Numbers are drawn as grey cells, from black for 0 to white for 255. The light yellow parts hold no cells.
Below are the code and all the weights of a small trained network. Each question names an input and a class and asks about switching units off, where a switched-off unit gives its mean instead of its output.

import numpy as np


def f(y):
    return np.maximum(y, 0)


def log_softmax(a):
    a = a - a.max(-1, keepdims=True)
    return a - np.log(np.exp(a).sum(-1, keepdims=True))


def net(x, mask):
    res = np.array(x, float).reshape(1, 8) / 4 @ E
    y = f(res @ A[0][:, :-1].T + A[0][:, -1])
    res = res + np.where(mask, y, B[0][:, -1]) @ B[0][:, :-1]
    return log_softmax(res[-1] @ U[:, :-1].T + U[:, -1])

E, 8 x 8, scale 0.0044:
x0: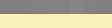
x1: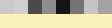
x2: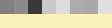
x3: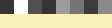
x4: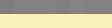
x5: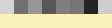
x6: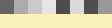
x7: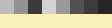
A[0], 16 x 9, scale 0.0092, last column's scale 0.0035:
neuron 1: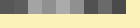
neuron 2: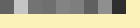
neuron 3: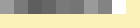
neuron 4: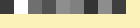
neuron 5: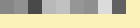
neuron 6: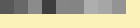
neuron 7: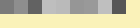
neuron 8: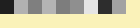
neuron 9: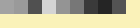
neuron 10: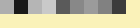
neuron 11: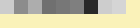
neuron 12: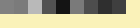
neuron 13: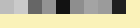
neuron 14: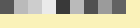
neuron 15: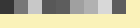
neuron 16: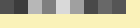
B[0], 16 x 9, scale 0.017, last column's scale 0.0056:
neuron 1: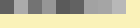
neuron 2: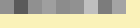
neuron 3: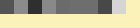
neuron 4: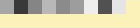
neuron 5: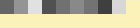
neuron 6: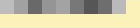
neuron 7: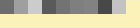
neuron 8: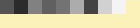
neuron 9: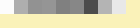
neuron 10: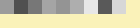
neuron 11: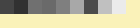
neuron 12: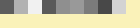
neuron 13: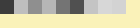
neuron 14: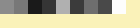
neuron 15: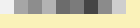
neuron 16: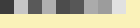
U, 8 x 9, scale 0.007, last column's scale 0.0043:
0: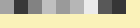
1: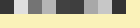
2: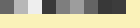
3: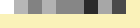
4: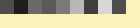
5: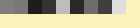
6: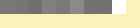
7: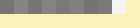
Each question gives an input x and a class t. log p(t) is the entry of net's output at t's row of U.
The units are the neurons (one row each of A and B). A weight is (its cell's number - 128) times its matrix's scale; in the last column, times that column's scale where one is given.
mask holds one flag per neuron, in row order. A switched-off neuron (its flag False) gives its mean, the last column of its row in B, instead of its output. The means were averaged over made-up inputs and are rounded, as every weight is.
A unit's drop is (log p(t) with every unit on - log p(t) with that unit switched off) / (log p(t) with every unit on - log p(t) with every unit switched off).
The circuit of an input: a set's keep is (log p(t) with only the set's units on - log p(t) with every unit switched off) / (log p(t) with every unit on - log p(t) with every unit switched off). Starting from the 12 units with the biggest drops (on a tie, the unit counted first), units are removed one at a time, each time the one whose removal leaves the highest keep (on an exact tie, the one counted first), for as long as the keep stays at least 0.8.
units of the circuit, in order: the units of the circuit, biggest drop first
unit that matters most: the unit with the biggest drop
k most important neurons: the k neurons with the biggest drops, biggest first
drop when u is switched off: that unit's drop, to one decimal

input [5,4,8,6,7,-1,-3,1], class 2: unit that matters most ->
neuron 5
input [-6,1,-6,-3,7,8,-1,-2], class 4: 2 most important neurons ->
neuron 11; neuron 5
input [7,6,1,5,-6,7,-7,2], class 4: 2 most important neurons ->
neuron 11; neuron 14
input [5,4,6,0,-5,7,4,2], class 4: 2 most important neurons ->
neuron 11; neuron 12
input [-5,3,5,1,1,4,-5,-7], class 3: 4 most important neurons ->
neuron 15; neuron 6; neuron 14; neuron 12
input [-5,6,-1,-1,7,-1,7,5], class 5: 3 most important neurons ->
neuron 14; neuron 16; neuron 15
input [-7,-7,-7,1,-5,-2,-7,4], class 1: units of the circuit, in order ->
neuron 16; neuron 14
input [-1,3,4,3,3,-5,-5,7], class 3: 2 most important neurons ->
neuron 9; neuron 14
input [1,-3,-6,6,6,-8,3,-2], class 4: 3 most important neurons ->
neuron 8; neuron 10; neuron 5
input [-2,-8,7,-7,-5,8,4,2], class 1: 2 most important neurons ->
neuron 16; neuron 1
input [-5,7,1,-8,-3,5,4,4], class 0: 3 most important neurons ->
neuron 10; neuron 16; neuron 8
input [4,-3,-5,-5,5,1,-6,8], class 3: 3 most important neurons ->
neuron 9; neuron 14; neuron 4
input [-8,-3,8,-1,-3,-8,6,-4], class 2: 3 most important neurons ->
neuron 7; neuron 5; neuron 11
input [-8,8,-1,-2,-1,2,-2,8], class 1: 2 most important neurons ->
neuron 13; neuron 15
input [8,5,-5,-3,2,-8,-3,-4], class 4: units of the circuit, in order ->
neuron 8
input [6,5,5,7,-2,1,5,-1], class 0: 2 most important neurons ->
neuron 4; neuron 2
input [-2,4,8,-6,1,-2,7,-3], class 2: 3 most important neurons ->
neuron 5; neuron 7; neuron 4
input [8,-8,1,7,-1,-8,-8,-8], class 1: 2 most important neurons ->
neuron 16; neuron 14
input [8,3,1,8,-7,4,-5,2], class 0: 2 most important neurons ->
neuron 4; neuron 14
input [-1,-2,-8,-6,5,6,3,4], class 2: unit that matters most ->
neuron 12
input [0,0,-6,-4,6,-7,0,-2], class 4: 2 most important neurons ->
neuron 8; neuron 5
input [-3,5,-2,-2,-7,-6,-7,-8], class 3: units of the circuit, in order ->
neuron 15; neuron 6
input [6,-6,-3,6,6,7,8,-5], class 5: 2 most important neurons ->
neuron 14; neuron 8
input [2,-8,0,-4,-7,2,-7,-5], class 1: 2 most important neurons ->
neuron 16; neuron 14
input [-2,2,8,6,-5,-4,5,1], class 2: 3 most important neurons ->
neuron 5; neuron 7; neuron 10
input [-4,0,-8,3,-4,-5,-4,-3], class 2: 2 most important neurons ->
neuron 12; neuron 14
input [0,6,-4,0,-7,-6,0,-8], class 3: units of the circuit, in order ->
neuron 15
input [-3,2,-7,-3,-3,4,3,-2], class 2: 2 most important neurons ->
neuron 12; neuron 8
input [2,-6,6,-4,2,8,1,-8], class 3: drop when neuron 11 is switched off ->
-0.1
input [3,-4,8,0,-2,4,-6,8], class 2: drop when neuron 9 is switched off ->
-0.1
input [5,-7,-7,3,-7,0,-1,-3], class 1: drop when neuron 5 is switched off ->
0.3
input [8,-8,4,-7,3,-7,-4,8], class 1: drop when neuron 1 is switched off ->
0.3
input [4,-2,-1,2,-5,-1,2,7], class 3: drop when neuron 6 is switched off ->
0.0
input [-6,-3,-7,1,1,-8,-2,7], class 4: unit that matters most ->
neuron 8
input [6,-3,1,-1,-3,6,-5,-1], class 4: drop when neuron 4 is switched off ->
0.1
